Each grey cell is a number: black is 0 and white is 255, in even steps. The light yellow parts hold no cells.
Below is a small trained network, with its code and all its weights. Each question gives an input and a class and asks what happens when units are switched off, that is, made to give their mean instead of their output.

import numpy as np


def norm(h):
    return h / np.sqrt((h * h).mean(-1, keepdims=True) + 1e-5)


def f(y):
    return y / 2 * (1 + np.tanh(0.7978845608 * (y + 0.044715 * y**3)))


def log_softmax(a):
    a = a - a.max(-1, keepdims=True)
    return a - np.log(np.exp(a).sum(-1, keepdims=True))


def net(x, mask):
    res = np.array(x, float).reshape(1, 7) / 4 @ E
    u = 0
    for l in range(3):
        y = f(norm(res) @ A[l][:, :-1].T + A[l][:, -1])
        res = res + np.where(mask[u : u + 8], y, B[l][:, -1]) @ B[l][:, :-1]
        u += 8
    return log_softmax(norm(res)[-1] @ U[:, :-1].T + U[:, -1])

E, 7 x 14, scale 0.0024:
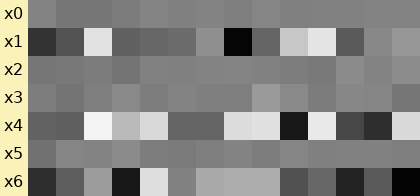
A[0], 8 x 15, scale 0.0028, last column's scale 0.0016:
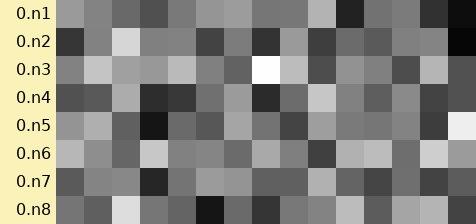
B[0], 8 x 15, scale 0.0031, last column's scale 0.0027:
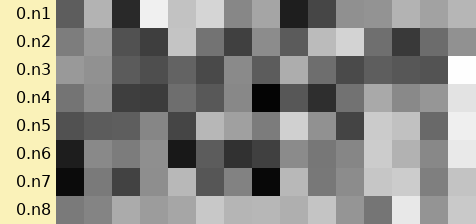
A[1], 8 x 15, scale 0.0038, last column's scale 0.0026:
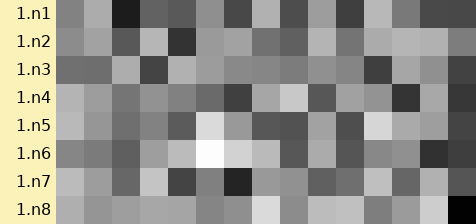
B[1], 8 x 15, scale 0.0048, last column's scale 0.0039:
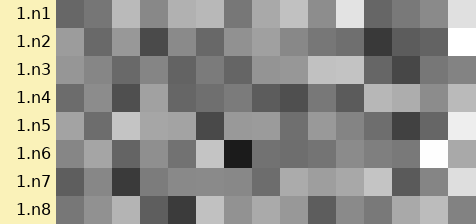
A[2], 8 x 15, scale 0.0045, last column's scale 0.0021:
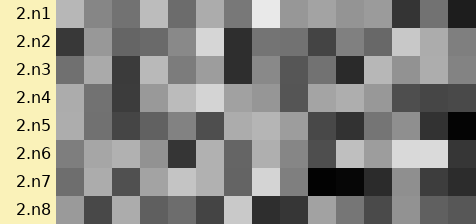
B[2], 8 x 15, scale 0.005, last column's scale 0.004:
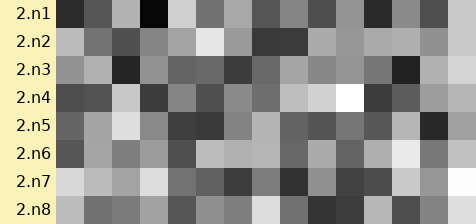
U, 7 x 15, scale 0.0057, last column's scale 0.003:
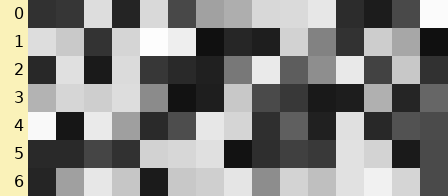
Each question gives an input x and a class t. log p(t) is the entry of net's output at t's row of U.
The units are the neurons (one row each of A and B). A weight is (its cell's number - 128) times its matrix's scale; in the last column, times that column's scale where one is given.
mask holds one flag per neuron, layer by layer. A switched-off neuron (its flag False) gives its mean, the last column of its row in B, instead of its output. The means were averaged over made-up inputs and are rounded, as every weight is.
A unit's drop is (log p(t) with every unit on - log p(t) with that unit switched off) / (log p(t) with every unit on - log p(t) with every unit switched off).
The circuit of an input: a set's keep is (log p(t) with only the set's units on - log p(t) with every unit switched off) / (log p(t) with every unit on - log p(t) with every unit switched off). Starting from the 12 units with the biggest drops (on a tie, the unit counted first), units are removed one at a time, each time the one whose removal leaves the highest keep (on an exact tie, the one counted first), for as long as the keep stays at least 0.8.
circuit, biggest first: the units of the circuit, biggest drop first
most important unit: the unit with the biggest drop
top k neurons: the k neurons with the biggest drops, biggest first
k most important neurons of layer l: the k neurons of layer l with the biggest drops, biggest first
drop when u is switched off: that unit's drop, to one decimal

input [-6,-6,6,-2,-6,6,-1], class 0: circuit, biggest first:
[1.n1 2.n4]
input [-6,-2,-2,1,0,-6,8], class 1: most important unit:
1.n6
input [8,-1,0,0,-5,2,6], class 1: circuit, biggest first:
[0.n1 1.n6]
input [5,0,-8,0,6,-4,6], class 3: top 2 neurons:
[1.n1 1.n7]
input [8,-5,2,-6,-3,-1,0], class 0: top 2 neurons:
[1.n5 1.n1]
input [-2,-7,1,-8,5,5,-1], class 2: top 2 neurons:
[0.n6 1.n7]
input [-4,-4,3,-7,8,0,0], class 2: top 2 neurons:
[0.n6 1.n4]
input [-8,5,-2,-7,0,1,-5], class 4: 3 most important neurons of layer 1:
[1.n2 1.n1 1.n6]
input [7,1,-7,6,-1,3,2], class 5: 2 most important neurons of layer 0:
[0.n4 0.n7]
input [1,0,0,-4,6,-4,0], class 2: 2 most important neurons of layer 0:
[0.n3 0.n6]
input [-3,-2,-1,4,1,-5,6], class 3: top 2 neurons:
[0.n8 2.n5]
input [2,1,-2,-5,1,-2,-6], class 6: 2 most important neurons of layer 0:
[0.n4 0.n3]
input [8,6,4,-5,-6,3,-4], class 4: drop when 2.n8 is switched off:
0.1
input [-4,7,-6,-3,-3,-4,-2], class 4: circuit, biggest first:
[2.n8]
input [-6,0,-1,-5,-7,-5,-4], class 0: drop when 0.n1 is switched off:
0.1
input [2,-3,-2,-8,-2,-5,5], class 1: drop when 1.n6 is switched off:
0.1
